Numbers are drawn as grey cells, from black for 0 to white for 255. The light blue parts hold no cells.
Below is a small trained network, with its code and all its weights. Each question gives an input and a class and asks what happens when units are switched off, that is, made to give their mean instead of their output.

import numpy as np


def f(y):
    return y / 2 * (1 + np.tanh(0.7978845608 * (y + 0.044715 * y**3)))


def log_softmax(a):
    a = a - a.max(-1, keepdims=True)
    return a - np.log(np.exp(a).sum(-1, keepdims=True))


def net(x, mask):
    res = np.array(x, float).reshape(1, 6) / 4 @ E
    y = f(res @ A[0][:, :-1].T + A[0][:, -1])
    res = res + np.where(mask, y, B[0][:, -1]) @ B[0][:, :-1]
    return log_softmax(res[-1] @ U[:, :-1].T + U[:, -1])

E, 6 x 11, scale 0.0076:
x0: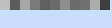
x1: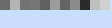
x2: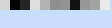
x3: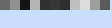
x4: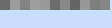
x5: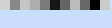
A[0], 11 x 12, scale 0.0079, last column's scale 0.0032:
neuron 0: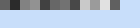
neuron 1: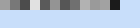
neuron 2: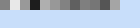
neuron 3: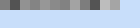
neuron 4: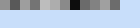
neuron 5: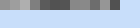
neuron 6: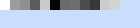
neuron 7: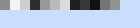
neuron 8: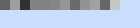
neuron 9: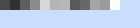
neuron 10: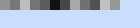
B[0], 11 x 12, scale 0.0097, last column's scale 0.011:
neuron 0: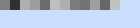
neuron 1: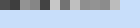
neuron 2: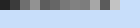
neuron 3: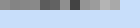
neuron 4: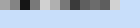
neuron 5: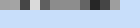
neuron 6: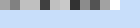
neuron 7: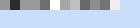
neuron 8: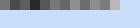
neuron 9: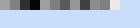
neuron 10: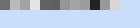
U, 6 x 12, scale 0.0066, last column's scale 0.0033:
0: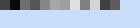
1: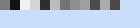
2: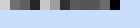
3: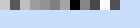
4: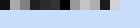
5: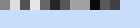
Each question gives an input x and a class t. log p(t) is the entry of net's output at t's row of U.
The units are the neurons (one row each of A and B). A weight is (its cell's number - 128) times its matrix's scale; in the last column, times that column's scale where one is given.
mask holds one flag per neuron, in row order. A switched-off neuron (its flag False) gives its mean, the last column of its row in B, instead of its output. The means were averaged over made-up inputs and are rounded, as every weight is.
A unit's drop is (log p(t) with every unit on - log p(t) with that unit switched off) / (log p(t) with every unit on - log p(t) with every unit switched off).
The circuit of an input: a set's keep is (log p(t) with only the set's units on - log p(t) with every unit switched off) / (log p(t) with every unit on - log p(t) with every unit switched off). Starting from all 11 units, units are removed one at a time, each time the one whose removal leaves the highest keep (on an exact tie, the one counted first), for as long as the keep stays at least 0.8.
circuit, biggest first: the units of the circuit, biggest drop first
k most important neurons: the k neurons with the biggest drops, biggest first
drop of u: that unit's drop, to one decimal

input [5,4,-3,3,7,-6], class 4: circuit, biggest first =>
(neuron 7)
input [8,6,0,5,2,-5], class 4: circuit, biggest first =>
(neuron 7; neuron 6)
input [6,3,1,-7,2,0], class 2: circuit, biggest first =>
(neuron 4; neuron 9)
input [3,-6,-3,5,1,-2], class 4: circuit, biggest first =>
(neuron 7; neuron 6)
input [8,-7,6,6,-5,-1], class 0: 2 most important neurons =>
(neuron 6; neuron 10)
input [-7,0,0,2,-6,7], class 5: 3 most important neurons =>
(neuron 10; neuron 7; neuron 5)
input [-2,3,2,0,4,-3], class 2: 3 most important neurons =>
(neuron 7; neuron 2; neuron 9)
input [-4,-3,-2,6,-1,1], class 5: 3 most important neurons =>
(neuron 9; neuron 2; neuron 7)
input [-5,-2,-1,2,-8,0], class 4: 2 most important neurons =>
(neuron 6; neuron 7)
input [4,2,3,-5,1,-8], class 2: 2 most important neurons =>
(neuron 4; neuron 9)
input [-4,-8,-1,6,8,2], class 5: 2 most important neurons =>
(neuron 7; neuron 6)
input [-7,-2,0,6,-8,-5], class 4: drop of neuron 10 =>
-0.1
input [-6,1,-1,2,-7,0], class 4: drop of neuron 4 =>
0.1
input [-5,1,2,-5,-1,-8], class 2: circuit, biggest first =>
(neuron 9)
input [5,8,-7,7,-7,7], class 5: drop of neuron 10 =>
0.0
